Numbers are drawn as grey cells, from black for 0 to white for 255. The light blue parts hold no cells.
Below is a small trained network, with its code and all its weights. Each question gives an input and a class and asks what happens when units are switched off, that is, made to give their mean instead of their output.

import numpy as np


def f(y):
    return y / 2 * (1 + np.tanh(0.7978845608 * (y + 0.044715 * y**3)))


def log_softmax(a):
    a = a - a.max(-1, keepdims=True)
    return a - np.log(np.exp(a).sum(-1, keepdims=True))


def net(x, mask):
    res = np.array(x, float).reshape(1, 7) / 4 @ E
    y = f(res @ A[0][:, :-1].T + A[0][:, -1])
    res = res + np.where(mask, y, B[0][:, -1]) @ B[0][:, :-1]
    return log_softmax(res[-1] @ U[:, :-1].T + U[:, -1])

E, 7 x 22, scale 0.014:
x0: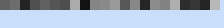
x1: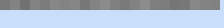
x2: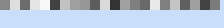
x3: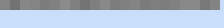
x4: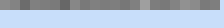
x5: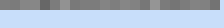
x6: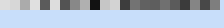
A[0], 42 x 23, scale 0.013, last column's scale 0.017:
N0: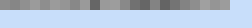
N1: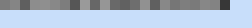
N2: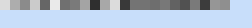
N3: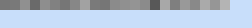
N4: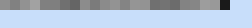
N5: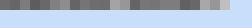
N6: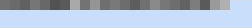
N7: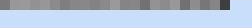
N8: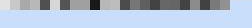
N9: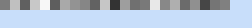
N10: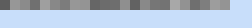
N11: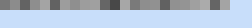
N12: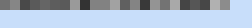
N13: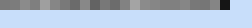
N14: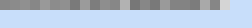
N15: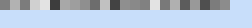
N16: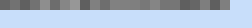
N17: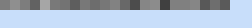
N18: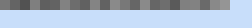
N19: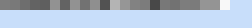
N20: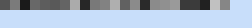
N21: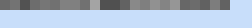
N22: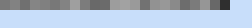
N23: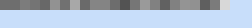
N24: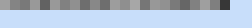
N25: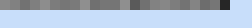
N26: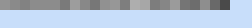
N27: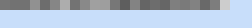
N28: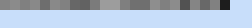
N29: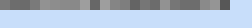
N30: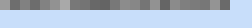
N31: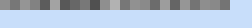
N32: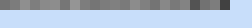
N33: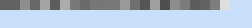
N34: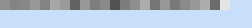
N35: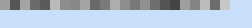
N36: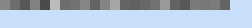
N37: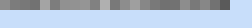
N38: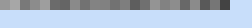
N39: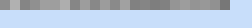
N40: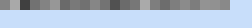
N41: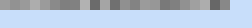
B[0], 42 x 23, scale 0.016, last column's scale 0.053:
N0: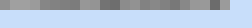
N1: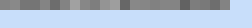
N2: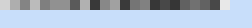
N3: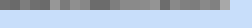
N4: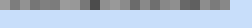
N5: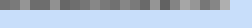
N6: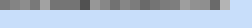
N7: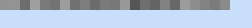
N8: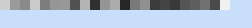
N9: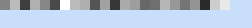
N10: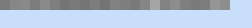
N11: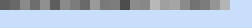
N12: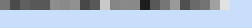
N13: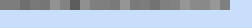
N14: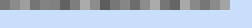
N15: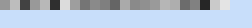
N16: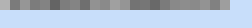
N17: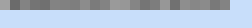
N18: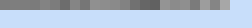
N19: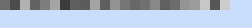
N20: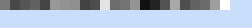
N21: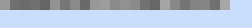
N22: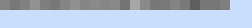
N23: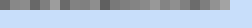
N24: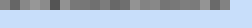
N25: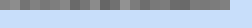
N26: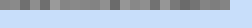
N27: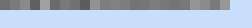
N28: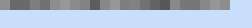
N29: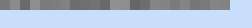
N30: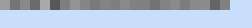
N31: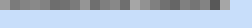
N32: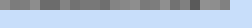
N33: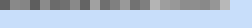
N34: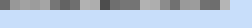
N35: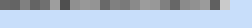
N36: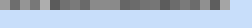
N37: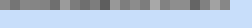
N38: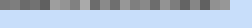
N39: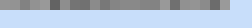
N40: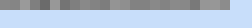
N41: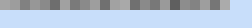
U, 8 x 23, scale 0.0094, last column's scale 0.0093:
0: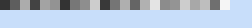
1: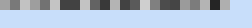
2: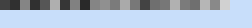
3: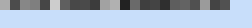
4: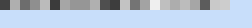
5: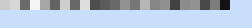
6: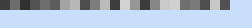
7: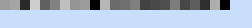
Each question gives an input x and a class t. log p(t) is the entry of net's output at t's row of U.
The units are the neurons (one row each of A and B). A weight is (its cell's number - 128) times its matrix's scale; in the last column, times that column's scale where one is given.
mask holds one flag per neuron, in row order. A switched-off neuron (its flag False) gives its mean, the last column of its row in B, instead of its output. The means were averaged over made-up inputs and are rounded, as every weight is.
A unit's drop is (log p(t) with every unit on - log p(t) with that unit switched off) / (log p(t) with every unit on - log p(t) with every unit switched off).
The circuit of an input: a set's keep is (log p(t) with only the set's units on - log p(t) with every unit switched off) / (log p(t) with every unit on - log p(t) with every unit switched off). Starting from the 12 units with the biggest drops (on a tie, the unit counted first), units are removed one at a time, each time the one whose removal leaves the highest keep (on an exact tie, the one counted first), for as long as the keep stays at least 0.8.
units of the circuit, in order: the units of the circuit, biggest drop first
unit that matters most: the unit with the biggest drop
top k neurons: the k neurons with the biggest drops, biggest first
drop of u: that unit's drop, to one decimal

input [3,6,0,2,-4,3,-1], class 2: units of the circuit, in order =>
N9; N8
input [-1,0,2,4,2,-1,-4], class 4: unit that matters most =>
N20
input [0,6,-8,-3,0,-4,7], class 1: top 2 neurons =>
N20; N12
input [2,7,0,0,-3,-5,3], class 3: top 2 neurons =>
N9; N15
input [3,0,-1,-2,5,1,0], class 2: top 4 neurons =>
N8; N2; N9; N15
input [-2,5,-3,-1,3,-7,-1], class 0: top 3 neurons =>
N8; N2; N20
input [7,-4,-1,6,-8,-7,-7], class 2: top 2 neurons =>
N9; N15
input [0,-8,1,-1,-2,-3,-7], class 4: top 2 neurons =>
N20; N12
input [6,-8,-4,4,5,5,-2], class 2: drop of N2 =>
0.1
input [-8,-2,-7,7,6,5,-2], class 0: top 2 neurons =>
N8; N2
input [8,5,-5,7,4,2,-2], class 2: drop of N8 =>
0.2
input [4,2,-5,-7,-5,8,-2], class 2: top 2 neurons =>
N8; N2
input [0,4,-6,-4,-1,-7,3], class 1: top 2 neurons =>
N20; N12
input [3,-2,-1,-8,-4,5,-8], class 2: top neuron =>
N9
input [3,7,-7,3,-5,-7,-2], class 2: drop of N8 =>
0.3
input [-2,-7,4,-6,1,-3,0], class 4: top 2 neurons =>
N8; N2
